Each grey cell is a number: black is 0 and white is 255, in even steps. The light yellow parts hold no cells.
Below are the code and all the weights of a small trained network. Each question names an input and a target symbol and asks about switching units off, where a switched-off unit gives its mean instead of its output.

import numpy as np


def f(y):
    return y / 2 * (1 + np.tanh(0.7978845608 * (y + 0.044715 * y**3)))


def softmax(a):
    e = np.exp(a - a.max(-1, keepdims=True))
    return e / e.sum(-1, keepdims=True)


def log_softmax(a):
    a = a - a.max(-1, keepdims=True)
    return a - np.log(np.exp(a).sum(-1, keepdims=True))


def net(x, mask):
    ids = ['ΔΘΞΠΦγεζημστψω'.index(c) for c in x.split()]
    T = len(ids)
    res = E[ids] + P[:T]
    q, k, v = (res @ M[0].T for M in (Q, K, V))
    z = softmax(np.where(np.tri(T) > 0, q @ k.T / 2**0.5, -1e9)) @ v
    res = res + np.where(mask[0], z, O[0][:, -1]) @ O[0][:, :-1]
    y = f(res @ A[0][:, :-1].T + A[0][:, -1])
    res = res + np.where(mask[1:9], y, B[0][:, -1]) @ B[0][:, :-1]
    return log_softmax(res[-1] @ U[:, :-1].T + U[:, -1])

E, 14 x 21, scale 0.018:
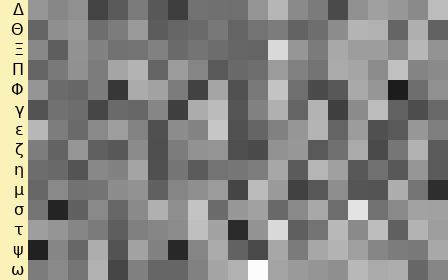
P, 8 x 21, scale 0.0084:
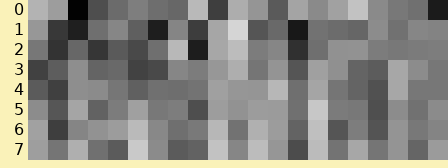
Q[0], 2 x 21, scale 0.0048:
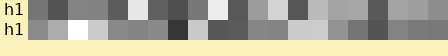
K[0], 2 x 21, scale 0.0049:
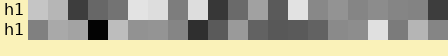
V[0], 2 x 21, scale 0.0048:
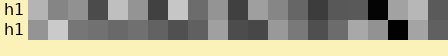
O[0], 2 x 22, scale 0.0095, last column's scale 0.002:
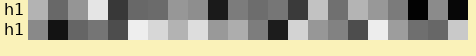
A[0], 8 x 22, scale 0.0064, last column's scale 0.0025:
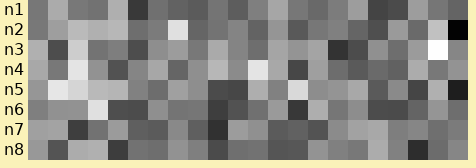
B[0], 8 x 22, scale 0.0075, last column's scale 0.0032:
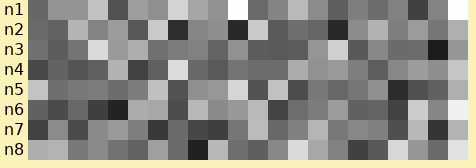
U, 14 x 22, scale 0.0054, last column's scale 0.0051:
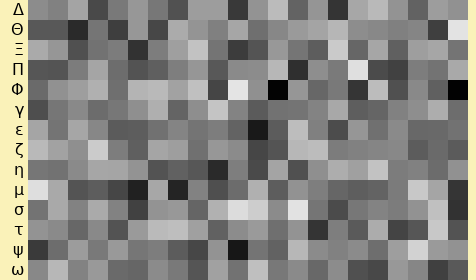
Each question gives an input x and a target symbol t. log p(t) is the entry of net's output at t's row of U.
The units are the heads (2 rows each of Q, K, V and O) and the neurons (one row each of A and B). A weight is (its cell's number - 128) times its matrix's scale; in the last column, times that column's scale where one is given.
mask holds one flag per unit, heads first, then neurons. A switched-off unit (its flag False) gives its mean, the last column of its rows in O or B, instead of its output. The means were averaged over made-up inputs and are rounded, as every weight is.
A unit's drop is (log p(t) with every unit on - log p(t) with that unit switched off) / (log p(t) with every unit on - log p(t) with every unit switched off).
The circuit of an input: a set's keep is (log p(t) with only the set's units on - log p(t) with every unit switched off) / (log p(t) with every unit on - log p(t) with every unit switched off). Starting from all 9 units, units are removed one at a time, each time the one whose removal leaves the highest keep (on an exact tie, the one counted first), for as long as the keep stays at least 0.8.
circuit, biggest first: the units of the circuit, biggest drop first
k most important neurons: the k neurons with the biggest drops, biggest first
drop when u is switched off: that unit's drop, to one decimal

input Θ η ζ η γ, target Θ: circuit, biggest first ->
[h1, n3]
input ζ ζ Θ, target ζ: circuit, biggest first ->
[h1, n8]
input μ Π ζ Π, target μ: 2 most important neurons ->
[n8, n6]
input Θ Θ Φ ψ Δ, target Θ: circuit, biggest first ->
[n3, h1]
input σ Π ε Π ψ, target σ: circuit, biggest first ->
[h1, n1]
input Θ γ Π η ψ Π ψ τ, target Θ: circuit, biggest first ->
[h1, n4]
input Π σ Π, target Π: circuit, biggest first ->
[h1, n8]
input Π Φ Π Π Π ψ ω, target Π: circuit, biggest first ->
[h1, n8]
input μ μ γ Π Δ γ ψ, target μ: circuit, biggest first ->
[h1, n6, n8]
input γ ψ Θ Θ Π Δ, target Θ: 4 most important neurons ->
[n3, n4, n2, n8]
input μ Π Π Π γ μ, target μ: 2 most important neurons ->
[n6, n8]
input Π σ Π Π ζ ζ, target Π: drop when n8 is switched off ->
0.3
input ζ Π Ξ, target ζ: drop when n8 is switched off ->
0.6
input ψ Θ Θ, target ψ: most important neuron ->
[n1]
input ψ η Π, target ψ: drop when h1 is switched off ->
0.6
